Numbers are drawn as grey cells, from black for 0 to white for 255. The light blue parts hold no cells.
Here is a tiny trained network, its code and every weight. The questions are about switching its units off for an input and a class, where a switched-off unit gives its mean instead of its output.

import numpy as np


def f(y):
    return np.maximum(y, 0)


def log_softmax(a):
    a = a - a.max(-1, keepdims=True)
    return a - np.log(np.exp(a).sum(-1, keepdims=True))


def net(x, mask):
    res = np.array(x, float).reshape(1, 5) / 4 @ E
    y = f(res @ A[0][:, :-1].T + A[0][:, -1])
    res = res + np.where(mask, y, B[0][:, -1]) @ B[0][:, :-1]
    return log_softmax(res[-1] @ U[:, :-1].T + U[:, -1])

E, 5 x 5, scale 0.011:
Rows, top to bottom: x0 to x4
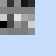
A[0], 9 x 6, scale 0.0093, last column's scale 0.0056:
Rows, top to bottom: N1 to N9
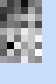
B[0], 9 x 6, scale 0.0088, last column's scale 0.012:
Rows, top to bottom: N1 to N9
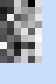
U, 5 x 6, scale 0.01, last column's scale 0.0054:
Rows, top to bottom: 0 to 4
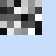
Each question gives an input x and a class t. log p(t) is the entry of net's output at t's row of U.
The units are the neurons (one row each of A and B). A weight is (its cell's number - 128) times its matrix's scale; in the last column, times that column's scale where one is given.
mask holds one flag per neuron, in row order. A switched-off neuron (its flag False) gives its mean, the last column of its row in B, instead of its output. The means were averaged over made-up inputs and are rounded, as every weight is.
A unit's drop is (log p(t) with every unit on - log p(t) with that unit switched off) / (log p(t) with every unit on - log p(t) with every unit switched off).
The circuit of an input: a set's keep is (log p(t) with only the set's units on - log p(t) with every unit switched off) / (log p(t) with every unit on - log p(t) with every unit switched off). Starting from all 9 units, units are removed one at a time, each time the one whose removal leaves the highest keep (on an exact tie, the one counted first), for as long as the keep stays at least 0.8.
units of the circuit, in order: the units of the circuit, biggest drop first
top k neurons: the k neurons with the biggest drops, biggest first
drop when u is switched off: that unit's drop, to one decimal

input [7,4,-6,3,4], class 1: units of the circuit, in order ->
[N2]
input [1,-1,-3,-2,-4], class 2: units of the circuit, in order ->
[N6, N5]
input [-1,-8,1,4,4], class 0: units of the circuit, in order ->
[N7, N1]
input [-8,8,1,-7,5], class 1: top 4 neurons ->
[N5, N9, N7, N3]
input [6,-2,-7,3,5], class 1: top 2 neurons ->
[N2, N7]
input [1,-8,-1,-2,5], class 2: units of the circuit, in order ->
[N6, N5]
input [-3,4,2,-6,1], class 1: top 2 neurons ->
[N7, N5]
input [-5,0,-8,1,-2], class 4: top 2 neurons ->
[N7, N3]
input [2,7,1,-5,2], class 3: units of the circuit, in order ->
[N8, N6]
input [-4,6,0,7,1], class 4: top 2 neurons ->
[N3, N2]
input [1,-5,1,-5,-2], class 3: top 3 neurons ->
[N8, N6, N3]
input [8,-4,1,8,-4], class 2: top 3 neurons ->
[N7, N5, N6]
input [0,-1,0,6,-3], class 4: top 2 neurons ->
[N3, N5]
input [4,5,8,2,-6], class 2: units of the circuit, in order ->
[N7]
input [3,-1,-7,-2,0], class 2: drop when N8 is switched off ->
0.0
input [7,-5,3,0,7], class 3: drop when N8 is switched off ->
0.2
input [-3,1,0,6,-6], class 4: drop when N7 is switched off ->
-0.1
